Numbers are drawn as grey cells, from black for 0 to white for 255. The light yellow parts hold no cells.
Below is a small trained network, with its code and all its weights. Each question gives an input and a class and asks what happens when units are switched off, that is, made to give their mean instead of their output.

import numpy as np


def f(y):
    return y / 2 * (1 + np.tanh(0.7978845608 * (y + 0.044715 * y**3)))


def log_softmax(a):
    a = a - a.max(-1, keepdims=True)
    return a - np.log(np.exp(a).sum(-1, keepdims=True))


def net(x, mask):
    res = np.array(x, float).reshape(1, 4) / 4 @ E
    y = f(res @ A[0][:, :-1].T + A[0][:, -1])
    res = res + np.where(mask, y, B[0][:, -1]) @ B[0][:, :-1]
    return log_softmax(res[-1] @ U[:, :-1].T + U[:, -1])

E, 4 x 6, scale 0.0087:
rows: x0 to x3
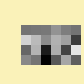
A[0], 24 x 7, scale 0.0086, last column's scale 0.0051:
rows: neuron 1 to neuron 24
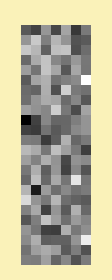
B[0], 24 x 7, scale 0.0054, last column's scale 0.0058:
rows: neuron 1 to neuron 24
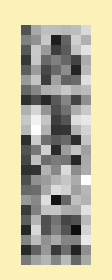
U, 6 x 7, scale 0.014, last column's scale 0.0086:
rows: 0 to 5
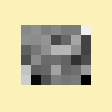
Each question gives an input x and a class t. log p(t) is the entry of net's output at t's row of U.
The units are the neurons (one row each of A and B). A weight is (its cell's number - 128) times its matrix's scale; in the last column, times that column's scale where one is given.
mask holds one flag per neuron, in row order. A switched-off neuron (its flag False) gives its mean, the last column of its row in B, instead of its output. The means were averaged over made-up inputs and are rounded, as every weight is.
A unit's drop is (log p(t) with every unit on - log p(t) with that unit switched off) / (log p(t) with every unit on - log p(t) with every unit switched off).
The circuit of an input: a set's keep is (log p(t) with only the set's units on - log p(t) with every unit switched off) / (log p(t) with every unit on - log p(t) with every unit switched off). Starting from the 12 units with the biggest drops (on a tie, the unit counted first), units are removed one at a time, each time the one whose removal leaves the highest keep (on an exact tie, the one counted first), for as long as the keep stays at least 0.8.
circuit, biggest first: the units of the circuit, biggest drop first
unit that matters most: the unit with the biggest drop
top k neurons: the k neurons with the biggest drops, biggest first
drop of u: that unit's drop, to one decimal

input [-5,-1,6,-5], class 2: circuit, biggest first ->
[neuron 16; neuron 19]
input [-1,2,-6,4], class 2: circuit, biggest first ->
[neuron 1; neuron 17]
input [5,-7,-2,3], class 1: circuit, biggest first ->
[neuron 10]
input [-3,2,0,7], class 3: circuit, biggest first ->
[neuron 21; neuron 12]
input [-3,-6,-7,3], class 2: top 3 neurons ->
[neuron 1; neuron 17; neuron 7]
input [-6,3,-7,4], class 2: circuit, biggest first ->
[neuron 1; neuron 17]
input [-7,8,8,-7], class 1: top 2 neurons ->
[neuron 18; neuron 2]
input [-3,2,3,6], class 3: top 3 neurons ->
[neuron 21; neuron 12; neuron 10]
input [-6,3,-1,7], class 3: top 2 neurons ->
[neuron 21; neuron 12]
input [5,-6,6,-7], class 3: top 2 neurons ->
[neuron 20; neuron 5]
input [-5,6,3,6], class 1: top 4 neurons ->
[neuron 3; neuron 18; neuron 2; neuron 13]
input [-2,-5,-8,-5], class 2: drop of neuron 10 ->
-0.1
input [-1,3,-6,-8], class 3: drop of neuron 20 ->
0.1
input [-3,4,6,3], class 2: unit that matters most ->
neuron 19
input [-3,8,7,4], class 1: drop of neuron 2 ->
0.2
